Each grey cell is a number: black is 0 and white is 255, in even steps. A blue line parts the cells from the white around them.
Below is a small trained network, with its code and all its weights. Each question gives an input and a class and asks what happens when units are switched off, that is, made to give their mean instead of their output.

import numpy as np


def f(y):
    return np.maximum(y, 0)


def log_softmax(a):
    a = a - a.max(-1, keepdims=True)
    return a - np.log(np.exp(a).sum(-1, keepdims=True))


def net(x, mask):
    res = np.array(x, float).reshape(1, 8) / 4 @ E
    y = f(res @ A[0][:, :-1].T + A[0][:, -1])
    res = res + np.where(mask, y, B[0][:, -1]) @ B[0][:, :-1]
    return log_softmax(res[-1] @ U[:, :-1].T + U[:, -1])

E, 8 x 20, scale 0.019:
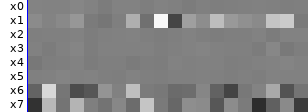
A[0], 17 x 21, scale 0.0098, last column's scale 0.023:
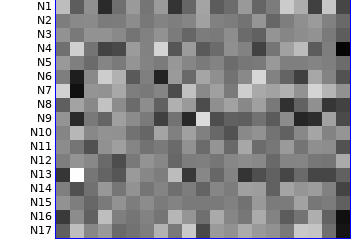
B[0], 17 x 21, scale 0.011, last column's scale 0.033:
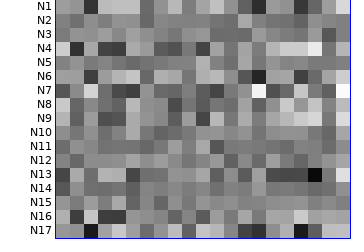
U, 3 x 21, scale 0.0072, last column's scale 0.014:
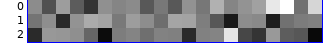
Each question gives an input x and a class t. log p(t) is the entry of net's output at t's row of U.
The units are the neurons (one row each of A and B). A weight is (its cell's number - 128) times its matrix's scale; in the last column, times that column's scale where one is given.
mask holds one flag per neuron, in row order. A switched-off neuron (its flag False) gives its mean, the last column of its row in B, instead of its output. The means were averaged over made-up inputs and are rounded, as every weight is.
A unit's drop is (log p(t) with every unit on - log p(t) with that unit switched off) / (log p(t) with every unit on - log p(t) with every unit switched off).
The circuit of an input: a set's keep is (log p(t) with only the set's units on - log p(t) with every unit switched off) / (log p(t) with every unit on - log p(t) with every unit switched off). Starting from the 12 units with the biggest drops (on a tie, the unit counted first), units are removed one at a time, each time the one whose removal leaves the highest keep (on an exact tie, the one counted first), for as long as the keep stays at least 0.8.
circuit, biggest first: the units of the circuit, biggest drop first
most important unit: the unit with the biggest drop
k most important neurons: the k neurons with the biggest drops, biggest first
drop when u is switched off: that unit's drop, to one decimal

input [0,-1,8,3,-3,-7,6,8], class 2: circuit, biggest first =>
[N13]
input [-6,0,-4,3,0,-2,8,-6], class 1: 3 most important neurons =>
[N1; N7; N9]
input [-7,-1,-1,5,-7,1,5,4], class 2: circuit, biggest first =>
[N1; N13]
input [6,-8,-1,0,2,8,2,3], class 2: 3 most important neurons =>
[N13; N1; N6]
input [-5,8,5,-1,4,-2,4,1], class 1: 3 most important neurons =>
[N17; N9; N16]
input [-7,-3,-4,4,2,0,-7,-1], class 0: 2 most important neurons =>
[N9; N1]
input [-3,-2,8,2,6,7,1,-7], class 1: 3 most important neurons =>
[N1; N4; N16]
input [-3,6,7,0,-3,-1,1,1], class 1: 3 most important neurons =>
[N17; N9; N4]
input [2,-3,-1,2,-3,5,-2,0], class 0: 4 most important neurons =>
[N1; N17; N13; N9]
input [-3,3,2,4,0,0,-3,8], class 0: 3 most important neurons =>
[N16; N8; N1]
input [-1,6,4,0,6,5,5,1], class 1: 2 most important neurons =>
[N17; N7]
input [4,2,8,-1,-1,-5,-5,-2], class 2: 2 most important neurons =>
[N7; N9]
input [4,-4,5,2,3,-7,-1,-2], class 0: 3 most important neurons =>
[N9; N17; N13]
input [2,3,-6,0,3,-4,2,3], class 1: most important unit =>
N7
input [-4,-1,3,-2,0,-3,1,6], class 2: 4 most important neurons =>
[N13; N1; N6; N17]
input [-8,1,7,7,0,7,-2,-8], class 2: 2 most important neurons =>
[N7; N4]
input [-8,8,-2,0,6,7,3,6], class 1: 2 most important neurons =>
[N17; N7]
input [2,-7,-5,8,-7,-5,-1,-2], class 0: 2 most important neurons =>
[N9; N17]
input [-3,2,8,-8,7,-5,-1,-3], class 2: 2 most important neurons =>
[N9; N4]
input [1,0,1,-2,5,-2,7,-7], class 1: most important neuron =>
[N1]
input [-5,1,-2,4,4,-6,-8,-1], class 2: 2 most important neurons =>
[N7; N4]
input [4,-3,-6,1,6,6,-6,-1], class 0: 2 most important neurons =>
[N9; N1]
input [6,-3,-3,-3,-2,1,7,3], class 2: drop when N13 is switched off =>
0.3
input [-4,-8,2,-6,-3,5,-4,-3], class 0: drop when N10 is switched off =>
0.0
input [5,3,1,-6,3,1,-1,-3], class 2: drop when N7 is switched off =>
0.1
